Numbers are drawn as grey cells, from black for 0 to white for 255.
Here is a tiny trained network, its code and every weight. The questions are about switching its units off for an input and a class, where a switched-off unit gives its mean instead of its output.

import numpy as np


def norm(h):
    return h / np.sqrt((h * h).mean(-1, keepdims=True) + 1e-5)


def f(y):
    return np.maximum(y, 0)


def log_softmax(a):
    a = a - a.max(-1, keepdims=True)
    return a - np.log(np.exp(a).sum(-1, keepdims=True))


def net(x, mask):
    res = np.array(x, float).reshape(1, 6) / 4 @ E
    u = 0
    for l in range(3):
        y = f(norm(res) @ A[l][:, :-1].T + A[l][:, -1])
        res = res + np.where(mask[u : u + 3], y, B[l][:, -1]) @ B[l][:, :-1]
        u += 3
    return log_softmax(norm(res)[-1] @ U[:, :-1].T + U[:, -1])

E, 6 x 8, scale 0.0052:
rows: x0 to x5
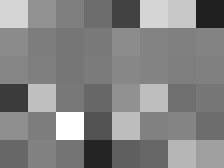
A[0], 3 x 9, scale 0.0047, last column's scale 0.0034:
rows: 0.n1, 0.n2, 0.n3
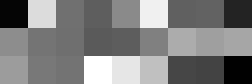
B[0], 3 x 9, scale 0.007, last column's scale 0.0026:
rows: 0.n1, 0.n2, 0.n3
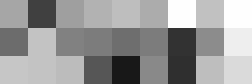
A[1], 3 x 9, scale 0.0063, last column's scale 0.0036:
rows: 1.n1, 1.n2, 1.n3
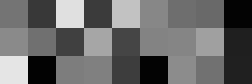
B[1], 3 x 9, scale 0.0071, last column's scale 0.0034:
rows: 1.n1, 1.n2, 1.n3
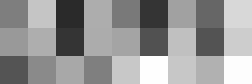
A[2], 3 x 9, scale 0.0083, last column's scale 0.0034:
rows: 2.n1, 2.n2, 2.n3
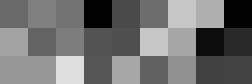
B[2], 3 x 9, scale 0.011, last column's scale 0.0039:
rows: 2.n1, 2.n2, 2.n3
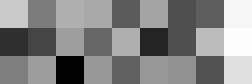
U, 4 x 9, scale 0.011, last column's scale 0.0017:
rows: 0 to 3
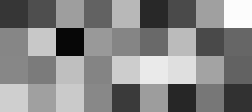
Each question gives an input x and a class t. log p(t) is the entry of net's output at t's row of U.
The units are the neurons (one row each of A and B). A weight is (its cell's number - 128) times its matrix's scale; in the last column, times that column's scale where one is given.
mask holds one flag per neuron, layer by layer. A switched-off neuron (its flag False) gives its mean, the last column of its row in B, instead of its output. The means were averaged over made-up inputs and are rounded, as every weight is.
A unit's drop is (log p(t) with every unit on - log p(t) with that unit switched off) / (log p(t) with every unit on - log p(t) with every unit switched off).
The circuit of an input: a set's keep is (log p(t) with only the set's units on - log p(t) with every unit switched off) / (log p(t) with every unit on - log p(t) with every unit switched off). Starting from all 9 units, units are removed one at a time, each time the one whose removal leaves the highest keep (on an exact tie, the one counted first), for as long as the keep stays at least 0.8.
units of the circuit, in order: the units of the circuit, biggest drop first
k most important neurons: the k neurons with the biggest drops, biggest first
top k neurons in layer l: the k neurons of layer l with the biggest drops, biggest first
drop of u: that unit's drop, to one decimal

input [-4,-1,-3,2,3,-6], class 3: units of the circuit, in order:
0.n3
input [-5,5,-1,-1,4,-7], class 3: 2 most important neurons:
0.n3; 2.n2
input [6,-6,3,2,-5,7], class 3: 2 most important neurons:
2.n1; 0.n2
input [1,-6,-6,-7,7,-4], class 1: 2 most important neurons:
2.n3; 1.n1
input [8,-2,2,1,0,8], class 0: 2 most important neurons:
2.n2; 0.n3
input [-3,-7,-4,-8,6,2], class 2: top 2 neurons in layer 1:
1.n3; 1.n2
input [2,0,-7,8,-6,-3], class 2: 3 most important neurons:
0.n1; 2.n3; 1.n1
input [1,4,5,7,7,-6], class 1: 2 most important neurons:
2.n3; 1.n3
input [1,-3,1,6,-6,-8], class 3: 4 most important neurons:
0.n3; 2.n3; 1.n3; 1.n1
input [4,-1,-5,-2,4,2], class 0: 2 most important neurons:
2.n2; 0.n1
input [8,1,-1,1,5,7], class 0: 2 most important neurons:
2.n2; 0.n3
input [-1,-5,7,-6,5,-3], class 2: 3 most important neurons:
1.n3; 0.n2; 1.n2
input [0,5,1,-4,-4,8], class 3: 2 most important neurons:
2.n1; 0.n2
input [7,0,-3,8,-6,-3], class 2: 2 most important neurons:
0.n1; 2.n3
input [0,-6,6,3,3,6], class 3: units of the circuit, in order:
2.n1
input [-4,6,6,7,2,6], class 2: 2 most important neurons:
0.n1; 2.n2
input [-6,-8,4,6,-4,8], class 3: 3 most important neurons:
2.n1; 2.n2; 1.n3
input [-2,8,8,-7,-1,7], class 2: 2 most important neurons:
1.n3; 0.n3
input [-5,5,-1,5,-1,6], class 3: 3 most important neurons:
2.n1; 1.n3; 2.n2
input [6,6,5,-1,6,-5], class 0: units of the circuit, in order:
2.n2
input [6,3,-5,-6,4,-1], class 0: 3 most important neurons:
2.n2; 0.n1; 2.n1
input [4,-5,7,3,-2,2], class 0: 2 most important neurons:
2.n2; 1.n3
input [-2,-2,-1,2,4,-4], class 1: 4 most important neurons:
2.n3; 2.n1; 0.n2; 2.n2
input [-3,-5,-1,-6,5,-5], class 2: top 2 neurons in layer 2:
2.n2; 2.n1
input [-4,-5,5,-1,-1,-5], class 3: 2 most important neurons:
0.n3; 2.n2
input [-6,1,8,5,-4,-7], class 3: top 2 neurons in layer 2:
2.n2; 2.n3
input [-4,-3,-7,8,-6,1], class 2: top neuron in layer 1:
1.n1
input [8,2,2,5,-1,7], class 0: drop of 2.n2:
1.1
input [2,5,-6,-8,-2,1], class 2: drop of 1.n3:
1.3
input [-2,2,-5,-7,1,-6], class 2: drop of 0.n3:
-0.1
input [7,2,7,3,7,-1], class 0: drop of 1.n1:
0.0
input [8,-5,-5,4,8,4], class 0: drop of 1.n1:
-0.1
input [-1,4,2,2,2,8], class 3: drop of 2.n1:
0.3
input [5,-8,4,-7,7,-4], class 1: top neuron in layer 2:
2.n3
